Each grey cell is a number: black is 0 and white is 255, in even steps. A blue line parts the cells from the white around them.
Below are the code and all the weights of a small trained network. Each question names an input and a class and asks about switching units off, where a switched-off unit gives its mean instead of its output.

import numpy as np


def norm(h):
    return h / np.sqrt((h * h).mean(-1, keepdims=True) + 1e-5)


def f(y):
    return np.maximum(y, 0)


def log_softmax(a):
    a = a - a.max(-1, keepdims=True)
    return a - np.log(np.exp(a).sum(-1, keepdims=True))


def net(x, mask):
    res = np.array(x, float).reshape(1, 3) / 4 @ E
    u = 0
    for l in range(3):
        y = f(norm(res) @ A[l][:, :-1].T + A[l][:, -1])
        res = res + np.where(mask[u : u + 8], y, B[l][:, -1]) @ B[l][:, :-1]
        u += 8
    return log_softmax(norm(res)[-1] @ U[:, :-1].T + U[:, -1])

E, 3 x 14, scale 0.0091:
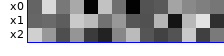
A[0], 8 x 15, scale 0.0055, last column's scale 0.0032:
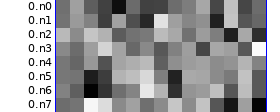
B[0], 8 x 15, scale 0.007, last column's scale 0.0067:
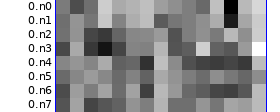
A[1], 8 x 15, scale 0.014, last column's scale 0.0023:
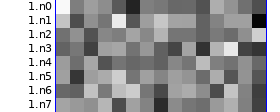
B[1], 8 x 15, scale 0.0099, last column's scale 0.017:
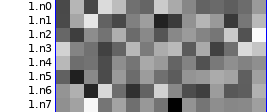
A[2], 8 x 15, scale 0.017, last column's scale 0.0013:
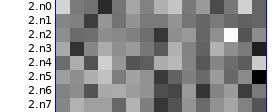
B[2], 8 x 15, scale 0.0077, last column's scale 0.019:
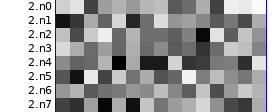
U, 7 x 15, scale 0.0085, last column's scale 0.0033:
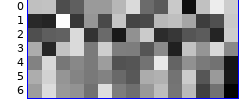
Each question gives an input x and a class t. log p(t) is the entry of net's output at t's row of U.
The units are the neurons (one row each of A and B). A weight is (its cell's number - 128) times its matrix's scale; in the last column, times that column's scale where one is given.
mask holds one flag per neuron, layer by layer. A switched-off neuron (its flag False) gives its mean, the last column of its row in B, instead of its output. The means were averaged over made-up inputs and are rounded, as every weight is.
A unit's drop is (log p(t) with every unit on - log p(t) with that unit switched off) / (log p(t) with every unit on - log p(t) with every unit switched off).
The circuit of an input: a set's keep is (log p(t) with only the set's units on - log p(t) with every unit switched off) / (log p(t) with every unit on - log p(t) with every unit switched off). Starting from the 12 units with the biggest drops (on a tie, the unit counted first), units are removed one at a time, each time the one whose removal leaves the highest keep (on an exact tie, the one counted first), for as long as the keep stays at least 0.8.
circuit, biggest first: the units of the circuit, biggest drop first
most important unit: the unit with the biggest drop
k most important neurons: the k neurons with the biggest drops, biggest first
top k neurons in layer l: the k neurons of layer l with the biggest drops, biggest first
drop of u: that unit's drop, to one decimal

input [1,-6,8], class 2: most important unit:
1.n0
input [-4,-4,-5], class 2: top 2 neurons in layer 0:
(0.n3 0.n0)
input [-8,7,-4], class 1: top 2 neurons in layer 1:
(1.n1 1.n5)
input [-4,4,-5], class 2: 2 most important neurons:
(1.n6 0.n0)
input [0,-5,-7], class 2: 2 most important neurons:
(1.n6 0.n3)
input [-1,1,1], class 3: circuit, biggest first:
(2.n2 1.n2)
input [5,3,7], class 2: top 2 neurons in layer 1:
(1.n0 1.n1)
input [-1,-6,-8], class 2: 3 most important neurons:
(1.n6 0.n3 1.n3)
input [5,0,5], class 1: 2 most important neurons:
(1.n7 1.n6)
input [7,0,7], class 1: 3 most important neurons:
(1.n7 1.n6 2.n5)
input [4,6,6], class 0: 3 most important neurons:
(1.n3 1.n6 0.n4)
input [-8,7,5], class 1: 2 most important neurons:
(1.n1 1.n5)
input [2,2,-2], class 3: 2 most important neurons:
(2.n2 1.n1)
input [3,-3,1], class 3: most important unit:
1.n1
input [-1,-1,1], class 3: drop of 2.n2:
0.7
